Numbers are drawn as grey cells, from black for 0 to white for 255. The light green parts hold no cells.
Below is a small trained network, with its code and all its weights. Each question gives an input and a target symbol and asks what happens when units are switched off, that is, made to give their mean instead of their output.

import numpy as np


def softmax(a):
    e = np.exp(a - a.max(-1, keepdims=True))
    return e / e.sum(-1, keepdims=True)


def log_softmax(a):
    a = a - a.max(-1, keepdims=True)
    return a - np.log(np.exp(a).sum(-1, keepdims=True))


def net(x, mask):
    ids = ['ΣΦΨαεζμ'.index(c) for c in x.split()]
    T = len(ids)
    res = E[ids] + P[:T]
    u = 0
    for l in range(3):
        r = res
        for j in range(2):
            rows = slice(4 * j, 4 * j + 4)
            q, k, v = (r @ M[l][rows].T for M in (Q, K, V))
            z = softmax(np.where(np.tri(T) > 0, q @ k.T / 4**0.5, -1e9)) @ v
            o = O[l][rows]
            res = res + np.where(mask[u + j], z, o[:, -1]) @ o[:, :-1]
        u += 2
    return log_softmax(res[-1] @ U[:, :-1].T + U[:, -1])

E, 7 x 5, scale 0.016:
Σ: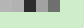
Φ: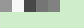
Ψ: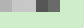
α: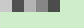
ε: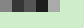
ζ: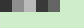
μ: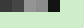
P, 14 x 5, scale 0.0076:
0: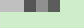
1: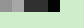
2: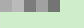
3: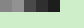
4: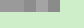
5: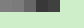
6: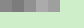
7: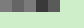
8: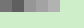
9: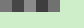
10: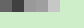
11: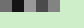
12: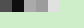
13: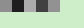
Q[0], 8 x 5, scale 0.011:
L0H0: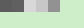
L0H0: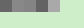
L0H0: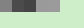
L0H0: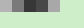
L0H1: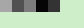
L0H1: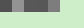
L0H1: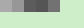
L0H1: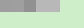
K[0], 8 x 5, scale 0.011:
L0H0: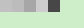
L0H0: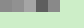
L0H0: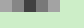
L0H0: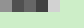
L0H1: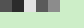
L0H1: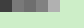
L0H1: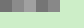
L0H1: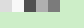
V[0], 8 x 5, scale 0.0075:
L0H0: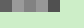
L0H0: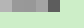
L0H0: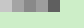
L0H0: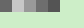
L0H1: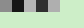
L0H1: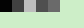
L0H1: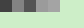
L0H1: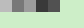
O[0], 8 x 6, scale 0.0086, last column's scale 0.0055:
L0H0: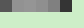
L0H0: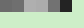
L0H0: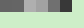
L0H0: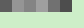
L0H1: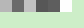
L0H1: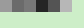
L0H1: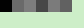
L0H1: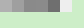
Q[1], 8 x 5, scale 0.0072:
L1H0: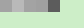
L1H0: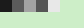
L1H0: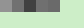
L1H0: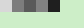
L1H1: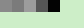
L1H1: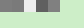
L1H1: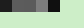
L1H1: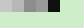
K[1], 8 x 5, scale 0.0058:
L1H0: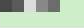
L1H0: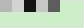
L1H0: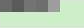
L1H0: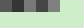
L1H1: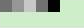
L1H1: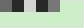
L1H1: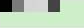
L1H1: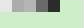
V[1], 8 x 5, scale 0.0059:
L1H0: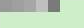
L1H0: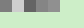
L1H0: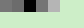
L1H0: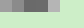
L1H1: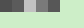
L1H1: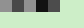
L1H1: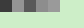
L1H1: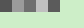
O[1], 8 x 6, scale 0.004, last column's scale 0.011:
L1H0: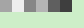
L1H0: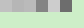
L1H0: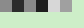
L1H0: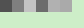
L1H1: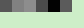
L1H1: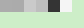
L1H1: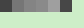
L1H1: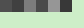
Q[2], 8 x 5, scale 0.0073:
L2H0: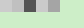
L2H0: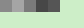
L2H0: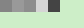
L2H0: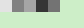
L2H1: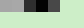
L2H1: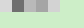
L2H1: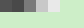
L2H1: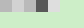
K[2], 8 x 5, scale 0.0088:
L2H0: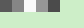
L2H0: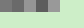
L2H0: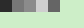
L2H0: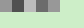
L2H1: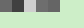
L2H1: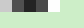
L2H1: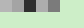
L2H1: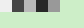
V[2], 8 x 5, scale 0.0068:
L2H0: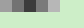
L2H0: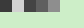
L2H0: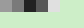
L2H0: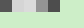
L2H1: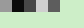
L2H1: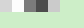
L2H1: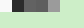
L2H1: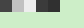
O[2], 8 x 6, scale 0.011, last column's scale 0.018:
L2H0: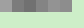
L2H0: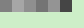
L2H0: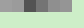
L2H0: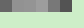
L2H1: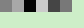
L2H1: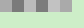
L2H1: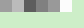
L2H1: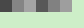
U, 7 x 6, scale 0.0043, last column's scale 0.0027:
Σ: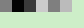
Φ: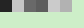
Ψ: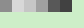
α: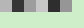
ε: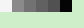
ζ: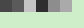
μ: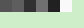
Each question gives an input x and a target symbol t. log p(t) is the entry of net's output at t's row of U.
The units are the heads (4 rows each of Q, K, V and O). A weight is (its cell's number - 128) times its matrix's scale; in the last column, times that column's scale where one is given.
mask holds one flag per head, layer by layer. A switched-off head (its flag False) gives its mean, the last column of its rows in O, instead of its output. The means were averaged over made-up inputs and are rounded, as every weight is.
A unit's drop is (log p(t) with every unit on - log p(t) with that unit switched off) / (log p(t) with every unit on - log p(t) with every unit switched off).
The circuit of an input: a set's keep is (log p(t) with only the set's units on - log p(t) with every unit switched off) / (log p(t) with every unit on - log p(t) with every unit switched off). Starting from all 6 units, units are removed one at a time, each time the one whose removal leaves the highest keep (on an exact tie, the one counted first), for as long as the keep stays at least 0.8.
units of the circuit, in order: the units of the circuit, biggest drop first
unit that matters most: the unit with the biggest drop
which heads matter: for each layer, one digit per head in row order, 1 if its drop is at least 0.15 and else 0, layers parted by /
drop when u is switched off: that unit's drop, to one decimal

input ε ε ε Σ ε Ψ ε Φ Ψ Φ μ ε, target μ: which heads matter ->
11 / 01 / 01
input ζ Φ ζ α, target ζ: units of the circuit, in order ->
L2H1; L0H0
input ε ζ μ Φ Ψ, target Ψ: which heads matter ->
10 / 00 / 10
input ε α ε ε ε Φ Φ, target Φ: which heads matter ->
01 / 01 / 00
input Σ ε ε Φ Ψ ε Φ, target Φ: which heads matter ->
11 / 01 / 00
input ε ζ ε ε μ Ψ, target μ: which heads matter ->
11 / 11 / 01
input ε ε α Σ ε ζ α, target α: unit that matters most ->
L2H0
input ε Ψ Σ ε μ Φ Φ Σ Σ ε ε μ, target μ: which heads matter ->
00 / 00 / 01
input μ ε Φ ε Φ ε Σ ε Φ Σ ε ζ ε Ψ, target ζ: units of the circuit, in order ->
L0H1; L2H1; L1H1; L0H0
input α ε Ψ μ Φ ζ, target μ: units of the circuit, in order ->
L0H0; L2H1; L1H1
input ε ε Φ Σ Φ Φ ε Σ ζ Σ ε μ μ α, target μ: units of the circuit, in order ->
L2H1; L0H1; L0H0; L1H1
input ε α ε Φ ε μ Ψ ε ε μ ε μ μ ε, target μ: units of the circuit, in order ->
L0H1; L2H1; L0H0
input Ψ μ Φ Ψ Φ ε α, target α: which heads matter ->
11 / 01 / 01
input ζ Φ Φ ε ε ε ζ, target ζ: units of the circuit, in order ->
L1H1; L2H1; L0H0
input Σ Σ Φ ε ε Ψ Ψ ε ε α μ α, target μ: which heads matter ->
11 / 11 / 01
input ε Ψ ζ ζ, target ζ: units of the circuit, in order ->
L2H1
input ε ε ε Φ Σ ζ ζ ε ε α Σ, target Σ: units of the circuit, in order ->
L0H1; L2H1
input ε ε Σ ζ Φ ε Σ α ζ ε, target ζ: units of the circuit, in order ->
L0H1; L2H1; L0H0
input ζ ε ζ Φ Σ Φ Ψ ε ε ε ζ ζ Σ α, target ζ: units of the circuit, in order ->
L2H1; L0H1; L1H1; L0H0
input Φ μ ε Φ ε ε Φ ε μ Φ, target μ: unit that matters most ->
L0H1
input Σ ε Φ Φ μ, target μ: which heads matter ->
10 / 01 / 01
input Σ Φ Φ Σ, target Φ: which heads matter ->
11 / 11 / 10
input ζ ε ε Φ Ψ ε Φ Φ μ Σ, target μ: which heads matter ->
11 / 10 / 01
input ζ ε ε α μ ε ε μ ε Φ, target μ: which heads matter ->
01 / 01 / 01
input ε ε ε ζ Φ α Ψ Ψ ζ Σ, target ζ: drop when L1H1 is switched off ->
0.1
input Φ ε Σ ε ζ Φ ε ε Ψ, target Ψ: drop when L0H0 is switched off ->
0.2
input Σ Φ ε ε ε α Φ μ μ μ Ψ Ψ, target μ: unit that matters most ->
L2H1
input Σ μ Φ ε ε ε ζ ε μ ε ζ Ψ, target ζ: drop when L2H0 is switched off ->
-0.1
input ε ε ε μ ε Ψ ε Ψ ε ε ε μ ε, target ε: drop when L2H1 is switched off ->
0.2
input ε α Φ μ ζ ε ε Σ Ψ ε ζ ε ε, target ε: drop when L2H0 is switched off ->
0.1
